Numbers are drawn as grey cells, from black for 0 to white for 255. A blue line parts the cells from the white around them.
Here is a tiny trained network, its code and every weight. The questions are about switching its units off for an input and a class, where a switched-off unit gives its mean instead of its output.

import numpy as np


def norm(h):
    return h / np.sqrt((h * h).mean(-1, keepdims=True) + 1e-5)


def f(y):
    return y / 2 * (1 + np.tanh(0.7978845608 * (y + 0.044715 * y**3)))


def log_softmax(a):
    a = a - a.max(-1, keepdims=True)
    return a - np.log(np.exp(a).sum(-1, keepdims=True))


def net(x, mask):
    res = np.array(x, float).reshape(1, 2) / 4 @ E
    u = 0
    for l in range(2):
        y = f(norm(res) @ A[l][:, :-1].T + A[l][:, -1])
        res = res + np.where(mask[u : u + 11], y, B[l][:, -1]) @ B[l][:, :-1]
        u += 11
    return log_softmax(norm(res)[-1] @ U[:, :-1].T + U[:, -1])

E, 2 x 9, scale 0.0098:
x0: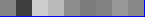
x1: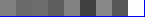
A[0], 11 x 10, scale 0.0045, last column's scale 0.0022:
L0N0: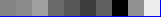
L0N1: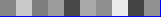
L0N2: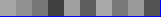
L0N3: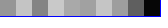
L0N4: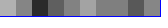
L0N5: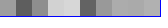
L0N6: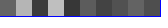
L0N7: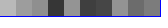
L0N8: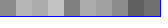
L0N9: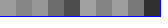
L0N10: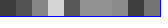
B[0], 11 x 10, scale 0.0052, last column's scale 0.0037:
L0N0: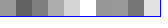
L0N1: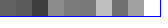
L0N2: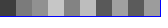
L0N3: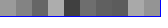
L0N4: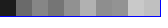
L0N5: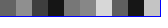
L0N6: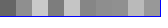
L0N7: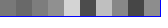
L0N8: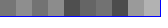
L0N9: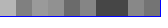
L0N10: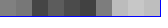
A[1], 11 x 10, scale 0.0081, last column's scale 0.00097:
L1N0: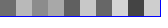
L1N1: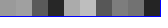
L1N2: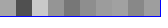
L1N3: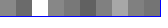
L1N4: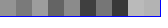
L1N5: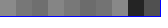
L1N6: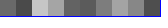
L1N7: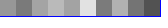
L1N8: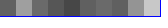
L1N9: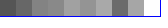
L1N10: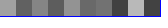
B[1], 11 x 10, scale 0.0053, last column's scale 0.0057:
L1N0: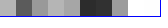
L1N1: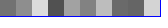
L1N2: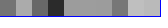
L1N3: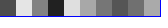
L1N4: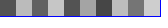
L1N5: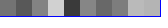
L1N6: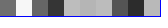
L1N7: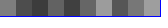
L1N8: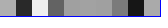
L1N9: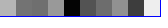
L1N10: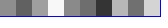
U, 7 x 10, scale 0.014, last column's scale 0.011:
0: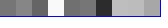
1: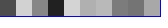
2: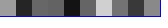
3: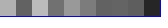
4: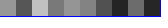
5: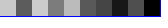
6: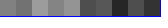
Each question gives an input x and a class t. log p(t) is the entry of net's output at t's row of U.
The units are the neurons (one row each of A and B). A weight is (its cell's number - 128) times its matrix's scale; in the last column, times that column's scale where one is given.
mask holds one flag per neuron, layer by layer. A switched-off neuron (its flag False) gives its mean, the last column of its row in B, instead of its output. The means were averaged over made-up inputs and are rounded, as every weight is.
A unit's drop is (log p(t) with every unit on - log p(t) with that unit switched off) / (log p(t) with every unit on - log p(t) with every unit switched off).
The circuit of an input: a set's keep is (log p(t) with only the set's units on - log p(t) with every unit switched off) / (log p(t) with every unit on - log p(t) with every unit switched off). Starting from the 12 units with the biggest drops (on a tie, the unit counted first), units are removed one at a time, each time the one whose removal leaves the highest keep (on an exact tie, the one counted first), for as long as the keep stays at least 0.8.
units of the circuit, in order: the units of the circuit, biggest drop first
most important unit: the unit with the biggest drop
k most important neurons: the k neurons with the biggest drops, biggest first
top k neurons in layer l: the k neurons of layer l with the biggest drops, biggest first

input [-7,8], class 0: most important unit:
L1N10
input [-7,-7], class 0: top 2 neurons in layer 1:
[L1N0; L1N6]
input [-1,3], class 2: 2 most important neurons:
[L0N0; L0N2]
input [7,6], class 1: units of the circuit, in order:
[L1N3; L1N6]
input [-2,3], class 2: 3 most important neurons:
[L0N0; L0N2; L1N0]
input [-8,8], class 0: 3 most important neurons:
[L0N5; L1N10; L1N4]
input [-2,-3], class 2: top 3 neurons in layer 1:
[L1N8; L1N10; L1N4]
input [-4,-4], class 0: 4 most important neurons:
[L0N5; L1N0; L1N6; L1N3]
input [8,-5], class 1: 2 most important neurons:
[L1N3; L1N6]
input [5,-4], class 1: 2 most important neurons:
[L1N6; L1N3]
